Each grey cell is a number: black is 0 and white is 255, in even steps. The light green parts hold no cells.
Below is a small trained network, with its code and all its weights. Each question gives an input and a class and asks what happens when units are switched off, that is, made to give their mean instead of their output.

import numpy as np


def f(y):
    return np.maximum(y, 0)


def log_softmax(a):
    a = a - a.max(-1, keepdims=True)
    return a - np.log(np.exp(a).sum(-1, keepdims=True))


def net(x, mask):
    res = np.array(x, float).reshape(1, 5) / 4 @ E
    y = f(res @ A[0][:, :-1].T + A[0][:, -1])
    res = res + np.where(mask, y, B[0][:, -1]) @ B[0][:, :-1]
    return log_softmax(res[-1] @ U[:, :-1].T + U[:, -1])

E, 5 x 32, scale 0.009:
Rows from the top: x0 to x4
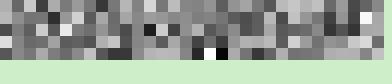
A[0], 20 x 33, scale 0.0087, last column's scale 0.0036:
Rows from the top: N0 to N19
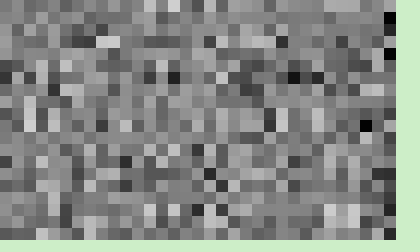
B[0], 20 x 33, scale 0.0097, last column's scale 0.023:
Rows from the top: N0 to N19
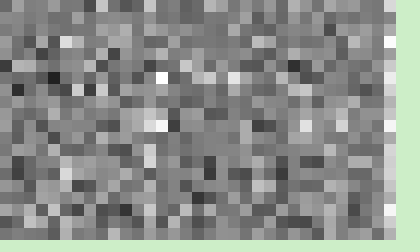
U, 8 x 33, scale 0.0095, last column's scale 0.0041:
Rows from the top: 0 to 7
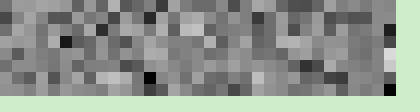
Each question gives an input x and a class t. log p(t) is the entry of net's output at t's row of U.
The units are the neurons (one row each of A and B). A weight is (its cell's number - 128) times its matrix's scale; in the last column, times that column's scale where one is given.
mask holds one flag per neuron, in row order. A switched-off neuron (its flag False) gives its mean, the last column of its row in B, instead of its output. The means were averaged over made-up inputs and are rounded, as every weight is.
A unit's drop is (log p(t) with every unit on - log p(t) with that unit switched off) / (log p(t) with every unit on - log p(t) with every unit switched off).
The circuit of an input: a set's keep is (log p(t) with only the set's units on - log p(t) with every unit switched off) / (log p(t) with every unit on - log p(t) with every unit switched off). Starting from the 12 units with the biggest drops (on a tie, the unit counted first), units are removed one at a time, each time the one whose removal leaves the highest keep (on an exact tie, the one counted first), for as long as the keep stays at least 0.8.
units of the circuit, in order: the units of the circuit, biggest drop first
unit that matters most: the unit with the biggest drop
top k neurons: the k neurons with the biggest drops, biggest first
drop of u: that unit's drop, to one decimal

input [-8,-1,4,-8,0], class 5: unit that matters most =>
N13
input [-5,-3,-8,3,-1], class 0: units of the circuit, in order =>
(N18, N6)
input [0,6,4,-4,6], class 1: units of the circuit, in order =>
(N5, N10)
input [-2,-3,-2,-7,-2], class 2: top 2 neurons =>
(N5, N7)
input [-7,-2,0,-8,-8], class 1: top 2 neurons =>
(N6, N5)
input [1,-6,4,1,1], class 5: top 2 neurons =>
(N7, N15)
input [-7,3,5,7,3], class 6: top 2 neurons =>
(N10, N17)
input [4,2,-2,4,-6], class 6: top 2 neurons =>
(N17, N3)
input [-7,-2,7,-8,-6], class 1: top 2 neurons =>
(N5, N6)
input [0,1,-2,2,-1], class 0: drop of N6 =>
0.3
